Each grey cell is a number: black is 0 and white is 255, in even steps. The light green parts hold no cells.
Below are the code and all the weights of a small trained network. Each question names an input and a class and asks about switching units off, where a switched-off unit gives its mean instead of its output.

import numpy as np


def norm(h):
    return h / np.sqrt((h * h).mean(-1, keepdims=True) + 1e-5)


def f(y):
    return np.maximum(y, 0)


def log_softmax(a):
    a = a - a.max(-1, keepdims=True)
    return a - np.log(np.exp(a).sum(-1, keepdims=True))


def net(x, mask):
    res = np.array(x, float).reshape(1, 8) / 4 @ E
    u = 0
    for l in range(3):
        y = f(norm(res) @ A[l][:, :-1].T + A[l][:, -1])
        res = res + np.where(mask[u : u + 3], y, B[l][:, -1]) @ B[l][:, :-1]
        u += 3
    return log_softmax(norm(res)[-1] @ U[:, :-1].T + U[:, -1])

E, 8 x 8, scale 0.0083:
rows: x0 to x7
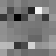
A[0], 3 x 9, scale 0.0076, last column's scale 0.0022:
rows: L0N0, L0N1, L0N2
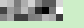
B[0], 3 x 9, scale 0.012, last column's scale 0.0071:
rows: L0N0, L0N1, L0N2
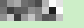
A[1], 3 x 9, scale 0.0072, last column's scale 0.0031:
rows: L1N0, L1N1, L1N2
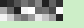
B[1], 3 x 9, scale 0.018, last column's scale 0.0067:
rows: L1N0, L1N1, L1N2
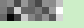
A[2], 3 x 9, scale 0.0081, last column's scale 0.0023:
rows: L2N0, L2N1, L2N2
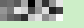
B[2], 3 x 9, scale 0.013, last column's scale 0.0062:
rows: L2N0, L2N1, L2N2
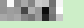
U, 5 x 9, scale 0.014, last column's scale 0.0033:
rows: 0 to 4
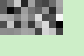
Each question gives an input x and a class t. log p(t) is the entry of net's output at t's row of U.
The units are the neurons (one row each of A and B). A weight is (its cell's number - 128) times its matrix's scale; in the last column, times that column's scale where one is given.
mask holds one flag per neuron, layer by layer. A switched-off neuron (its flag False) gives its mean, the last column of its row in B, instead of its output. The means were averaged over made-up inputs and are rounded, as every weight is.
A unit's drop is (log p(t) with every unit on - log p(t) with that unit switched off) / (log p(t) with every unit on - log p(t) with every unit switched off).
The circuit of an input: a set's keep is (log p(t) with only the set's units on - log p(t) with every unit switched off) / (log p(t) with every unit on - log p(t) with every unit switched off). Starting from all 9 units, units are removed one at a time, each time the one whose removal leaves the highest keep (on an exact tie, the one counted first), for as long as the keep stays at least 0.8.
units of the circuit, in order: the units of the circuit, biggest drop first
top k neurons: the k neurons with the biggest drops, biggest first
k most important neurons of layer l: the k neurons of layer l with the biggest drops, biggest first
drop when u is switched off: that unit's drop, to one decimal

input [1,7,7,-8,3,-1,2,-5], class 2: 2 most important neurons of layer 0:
(L0N2 L0N0)
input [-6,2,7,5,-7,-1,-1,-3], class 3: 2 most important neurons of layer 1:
(L1N0 L1N2)
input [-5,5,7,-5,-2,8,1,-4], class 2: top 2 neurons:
(L0N2 L1N2)
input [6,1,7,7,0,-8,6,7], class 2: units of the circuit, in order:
(L2N2)
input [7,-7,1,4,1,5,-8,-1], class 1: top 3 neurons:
(L0N1 L1N0 L2N2)
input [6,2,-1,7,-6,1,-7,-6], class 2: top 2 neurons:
(L2N1 L2N0)
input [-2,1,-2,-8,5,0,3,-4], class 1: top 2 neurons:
(L1N2 L2N0)
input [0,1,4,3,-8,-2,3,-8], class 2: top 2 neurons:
(L0N1 L2N0)
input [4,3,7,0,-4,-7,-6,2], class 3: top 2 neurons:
(L2N0 L1N2)
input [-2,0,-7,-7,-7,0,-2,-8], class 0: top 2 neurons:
(L2N1 L2N0)
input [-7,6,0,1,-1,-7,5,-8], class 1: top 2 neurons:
(L1N2 L2N1)
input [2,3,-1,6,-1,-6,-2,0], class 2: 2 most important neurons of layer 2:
(L2N1 L2N0)
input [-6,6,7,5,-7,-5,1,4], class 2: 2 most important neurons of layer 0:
(L0N2 L0N0)
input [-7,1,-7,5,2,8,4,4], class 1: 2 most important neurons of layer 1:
(L1N2 L1N1)
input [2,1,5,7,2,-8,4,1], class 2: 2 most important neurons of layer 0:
(L0N1 L0N0)
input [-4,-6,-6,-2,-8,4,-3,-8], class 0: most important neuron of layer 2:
(L2N1)
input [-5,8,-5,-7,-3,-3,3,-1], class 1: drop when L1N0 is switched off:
0.0
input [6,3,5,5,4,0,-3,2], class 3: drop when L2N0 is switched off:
0.1
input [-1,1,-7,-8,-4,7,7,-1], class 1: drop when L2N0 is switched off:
0.2
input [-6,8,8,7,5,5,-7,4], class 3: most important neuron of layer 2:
(L2N0)
